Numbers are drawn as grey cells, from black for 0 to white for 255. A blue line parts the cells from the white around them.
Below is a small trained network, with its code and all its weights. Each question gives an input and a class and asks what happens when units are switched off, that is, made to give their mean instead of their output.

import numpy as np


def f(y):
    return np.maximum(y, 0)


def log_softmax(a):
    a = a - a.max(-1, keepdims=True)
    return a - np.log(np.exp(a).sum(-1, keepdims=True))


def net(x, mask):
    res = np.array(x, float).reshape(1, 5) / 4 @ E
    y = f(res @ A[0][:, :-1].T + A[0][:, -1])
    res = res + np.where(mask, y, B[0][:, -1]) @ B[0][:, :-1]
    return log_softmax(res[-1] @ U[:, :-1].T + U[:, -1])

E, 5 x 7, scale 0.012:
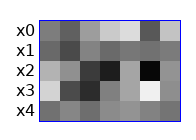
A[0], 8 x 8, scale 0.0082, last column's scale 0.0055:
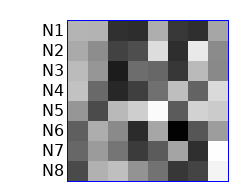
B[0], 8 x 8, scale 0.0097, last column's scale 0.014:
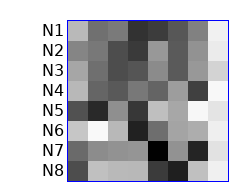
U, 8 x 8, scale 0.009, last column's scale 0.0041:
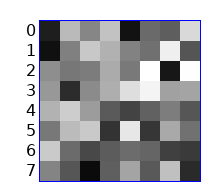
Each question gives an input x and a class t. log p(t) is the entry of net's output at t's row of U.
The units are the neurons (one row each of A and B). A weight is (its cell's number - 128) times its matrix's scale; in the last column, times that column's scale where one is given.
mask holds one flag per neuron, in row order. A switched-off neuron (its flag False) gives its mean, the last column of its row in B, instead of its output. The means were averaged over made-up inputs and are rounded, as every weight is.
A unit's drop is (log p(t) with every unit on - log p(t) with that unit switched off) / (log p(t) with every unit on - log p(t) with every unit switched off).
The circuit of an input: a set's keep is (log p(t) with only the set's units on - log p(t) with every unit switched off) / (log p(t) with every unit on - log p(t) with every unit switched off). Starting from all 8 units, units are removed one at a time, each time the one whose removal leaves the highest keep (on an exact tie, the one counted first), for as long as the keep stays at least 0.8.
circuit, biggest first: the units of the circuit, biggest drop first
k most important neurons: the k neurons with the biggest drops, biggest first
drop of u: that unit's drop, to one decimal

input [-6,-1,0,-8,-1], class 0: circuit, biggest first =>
[N8]
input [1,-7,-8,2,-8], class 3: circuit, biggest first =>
[N8, N7]
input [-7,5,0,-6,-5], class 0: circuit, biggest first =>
[N7, N8]
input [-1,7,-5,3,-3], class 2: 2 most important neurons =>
[N8, N5]
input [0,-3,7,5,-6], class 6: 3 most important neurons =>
[N4, N5, N1]
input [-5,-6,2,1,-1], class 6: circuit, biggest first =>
[N8, N6]
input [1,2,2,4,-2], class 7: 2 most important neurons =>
[N7, N6]
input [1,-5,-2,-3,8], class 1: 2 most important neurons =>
[N7, N4]
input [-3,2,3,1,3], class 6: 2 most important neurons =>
[N8, N4]
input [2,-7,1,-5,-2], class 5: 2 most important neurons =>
[N7, N6]
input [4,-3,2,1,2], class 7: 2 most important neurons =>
[N6, N8]
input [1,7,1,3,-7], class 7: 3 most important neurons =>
[N7, N6, N1]
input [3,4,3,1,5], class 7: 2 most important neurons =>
[N8, N2]
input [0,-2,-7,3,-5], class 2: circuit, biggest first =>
[N8]
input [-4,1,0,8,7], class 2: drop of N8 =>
0.1
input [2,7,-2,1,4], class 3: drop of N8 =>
0.6
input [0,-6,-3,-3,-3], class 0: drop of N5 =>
0.5
